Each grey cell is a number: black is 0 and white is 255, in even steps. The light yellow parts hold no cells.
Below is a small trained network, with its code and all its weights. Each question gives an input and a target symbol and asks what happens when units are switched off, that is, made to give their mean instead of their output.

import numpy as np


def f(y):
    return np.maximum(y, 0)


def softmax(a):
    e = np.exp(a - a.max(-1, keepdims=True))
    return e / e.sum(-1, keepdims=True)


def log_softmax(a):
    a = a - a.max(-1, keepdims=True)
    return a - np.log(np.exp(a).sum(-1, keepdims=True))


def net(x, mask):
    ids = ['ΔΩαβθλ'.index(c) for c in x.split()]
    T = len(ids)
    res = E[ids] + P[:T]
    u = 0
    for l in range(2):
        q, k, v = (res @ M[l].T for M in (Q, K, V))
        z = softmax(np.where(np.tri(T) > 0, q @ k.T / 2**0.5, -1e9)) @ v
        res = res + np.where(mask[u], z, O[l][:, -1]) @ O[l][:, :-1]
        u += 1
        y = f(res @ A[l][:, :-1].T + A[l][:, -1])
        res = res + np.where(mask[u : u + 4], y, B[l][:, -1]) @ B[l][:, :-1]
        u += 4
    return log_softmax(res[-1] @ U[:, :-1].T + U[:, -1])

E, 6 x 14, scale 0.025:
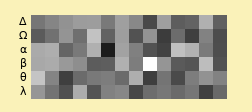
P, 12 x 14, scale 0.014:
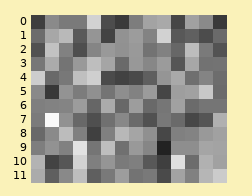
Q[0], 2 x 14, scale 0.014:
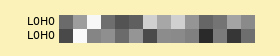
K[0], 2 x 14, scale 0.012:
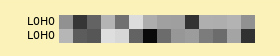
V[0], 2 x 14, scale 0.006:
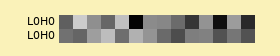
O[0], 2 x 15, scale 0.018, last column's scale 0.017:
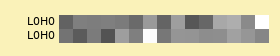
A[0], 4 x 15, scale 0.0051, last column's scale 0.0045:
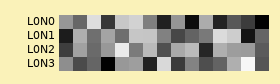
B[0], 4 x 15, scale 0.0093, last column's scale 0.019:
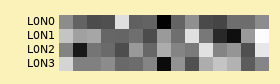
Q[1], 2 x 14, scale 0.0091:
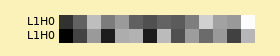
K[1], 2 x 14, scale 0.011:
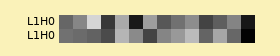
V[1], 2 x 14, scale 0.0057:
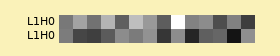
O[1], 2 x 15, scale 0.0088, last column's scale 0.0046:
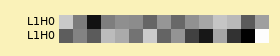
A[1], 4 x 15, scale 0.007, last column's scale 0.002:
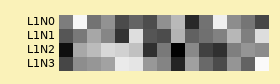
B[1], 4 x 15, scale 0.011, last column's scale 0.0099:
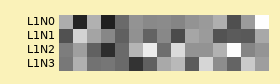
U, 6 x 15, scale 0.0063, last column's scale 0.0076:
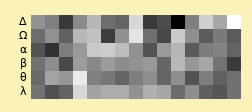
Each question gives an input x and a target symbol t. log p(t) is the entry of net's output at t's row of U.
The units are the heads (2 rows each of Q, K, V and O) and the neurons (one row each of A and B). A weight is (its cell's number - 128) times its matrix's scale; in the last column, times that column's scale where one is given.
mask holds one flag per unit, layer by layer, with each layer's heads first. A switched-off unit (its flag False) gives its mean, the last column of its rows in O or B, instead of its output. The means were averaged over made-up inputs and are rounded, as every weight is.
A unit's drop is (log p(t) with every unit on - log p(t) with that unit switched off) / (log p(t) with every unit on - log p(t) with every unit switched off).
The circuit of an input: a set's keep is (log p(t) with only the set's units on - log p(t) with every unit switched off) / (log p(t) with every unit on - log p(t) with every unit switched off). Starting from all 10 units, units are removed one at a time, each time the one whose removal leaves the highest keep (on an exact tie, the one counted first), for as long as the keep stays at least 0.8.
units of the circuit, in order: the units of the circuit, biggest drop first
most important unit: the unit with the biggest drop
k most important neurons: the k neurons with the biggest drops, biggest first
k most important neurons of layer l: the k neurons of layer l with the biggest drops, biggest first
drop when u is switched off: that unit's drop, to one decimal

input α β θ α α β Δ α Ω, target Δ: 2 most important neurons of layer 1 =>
L1N0, L1N2
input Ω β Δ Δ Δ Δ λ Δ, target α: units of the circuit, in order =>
L0H0
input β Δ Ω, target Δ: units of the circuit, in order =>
L1H0, L0H0, L0N0
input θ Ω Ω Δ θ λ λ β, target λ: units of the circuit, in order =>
L1H0, L0H0
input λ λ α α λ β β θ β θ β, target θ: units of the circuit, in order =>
L1N1, L1H0
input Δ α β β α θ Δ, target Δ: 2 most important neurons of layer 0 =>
L0N1, L0N3
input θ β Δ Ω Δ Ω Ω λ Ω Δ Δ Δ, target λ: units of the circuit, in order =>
L0N2, L0H0, L1H0, L0N0
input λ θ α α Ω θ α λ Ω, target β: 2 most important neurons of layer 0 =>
L0N0, L0N2
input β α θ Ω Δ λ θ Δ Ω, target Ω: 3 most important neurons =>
L1N3, L0N1, L1N0
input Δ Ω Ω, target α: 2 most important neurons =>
L0N2, L0N0
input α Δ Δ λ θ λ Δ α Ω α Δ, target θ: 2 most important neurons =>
L1N0, L1N1
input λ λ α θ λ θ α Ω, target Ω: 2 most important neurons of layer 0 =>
L0N1, L0N3
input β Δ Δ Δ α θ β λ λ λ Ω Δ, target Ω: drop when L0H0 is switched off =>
1.0
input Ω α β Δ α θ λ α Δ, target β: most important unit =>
L1N2
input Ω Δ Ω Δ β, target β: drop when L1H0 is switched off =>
0.6
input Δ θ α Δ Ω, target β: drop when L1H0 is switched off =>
0.1
